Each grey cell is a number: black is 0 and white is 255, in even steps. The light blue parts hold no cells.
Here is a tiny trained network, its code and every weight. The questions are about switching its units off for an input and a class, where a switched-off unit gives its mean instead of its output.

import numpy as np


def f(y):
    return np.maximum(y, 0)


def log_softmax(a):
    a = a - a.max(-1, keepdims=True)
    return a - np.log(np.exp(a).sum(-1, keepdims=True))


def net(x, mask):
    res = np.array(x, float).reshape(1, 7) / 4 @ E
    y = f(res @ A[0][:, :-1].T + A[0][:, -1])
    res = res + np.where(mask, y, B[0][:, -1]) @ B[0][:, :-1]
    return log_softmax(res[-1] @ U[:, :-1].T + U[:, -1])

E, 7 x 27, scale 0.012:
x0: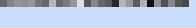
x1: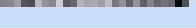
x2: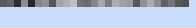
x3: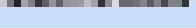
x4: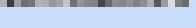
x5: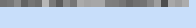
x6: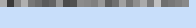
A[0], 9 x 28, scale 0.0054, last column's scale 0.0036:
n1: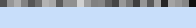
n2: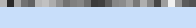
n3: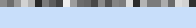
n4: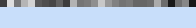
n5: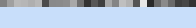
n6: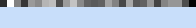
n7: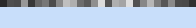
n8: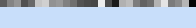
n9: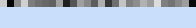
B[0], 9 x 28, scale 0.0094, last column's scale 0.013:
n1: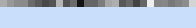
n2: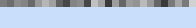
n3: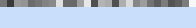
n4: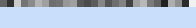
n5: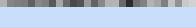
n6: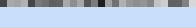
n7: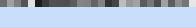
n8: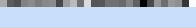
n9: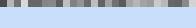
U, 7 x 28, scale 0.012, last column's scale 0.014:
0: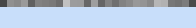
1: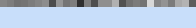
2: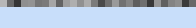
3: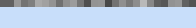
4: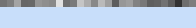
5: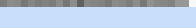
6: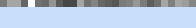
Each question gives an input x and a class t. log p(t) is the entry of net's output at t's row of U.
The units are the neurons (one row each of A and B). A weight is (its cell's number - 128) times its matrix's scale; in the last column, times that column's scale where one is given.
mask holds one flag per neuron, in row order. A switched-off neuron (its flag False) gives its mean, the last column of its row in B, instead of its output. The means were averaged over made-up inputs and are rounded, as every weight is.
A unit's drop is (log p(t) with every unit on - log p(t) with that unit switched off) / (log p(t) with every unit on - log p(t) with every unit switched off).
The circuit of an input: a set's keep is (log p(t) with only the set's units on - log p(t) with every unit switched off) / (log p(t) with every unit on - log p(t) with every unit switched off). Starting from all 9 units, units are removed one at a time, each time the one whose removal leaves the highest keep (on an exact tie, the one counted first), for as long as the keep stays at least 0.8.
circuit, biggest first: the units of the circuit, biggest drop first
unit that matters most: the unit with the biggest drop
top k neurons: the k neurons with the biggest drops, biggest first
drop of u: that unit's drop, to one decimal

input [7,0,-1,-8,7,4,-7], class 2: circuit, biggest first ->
(n8)
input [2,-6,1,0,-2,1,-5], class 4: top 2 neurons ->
(n3 n9)
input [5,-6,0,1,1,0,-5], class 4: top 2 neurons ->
(n3 n9)
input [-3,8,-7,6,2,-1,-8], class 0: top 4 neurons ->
(n6 n3 n8 n7)
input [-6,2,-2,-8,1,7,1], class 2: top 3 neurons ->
(n8 n1 n5)
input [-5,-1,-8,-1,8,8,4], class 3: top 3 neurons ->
(n2 n7 n1)
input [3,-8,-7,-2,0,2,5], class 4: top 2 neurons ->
(n3 n7)
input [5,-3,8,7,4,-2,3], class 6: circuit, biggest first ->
(n7 n8)
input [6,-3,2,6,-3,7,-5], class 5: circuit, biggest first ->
(n1 n8)
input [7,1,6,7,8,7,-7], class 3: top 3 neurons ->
(n2 n8 n9)
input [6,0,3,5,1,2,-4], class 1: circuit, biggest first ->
(n1 n8)
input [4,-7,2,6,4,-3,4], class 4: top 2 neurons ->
(n3 n8)
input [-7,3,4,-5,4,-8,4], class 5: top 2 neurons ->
(n1 n5)
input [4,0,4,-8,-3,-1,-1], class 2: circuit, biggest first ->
(n8)
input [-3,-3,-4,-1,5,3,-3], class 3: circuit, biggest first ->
(n2 n1)
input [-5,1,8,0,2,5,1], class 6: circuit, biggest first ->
(n7 n1)
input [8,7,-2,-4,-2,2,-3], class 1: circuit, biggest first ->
(n1 n5)
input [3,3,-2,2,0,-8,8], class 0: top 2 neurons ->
(n9 n1)
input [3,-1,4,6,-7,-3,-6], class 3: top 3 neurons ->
(n4 n8 n9)
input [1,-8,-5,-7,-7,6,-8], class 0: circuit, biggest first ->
(n6)
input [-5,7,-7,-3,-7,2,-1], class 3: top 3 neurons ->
(n4 n3 n7)
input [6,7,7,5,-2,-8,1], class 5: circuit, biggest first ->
(n5 n7)
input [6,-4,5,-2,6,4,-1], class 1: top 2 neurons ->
(n1 n4)
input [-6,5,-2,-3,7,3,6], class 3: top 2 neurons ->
(n2 n1)
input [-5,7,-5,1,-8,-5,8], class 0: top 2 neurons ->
(n9 n3)
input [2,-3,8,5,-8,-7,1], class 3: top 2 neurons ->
(n4 n8)
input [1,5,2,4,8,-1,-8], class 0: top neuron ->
(n6)
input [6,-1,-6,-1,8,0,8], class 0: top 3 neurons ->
(n9 n4 n7)
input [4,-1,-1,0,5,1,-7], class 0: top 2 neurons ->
(n6 n4)
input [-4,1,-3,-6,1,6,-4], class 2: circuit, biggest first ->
(n8 n1)
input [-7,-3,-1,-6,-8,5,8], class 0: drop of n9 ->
0.8
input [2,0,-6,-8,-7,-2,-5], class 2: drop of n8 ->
0.8
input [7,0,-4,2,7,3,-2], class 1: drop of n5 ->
0.2
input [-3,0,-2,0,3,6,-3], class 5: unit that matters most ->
n4
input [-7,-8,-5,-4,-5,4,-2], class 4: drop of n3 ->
0.7
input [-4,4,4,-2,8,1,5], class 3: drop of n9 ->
0.0
